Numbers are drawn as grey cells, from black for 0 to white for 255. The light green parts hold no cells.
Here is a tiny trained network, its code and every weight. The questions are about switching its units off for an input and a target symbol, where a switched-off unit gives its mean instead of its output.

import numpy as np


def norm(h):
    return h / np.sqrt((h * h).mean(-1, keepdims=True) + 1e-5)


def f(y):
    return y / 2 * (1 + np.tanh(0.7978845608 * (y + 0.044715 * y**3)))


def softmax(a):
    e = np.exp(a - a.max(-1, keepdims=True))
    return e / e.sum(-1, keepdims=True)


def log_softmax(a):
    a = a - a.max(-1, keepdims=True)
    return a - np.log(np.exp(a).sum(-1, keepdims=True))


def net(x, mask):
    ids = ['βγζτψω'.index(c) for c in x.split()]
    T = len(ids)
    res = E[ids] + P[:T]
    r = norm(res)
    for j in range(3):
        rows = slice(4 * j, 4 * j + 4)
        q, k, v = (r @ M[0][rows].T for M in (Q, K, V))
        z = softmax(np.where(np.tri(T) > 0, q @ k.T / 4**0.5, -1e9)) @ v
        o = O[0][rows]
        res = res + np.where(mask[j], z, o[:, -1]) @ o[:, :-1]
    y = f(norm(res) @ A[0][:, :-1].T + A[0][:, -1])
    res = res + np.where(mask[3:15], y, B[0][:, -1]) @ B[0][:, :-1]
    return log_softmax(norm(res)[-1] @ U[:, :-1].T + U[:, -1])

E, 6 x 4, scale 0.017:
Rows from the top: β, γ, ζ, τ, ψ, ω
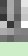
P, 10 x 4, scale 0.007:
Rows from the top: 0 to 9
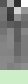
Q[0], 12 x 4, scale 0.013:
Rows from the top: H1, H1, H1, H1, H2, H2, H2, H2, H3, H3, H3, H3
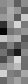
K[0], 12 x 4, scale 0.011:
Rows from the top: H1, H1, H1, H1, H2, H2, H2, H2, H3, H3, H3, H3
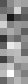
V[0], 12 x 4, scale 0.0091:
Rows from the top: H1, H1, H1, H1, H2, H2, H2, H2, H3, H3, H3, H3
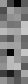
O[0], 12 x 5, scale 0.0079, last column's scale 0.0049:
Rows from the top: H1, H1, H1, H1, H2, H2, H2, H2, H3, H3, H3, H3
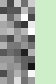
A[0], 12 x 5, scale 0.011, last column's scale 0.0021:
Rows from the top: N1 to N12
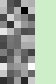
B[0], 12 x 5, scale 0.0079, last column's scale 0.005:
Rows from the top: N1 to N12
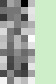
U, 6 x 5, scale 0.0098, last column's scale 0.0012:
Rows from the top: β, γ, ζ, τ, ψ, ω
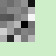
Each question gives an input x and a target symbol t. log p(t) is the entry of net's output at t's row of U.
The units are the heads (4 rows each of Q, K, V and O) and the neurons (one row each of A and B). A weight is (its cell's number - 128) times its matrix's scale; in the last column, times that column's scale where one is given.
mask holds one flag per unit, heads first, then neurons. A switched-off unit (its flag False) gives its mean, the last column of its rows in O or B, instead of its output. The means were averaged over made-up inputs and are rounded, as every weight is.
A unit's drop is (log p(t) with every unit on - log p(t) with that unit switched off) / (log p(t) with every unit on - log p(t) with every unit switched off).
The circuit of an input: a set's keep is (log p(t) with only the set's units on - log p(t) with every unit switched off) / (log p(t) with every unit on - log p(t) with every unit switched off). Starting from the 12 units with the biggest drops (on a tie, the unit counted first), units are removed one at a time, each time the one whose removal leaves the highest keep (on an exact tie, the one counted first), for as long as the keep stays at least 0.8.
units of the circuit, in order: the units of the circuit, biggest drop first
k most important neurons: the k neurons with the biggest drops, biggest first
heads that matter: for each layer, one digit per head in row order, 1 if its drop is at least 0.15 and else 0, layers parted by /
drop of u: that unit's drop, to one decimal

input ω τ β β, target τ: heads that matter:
110
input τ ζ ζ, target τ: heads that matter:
110
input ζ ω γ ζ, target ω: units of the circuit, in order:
H2; N12
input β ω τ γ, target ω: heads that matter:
011
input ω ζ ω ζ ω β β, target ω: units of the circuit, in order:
H2; H1
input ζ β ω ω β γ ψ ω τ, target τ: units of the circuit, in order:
N1; N11
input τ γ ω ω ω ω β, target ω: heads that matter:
010
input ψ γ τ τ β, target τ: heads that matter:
100
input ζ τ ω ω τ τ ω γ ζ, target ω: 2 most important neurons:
N12; N9
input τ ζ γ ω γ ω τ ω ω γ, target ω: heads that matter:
010
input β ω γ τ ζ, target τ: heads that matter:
110
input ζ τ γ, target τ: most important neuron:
N3
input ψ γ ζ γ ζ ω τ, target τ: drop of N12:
0.1
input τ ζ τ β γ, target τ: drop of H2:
0.2
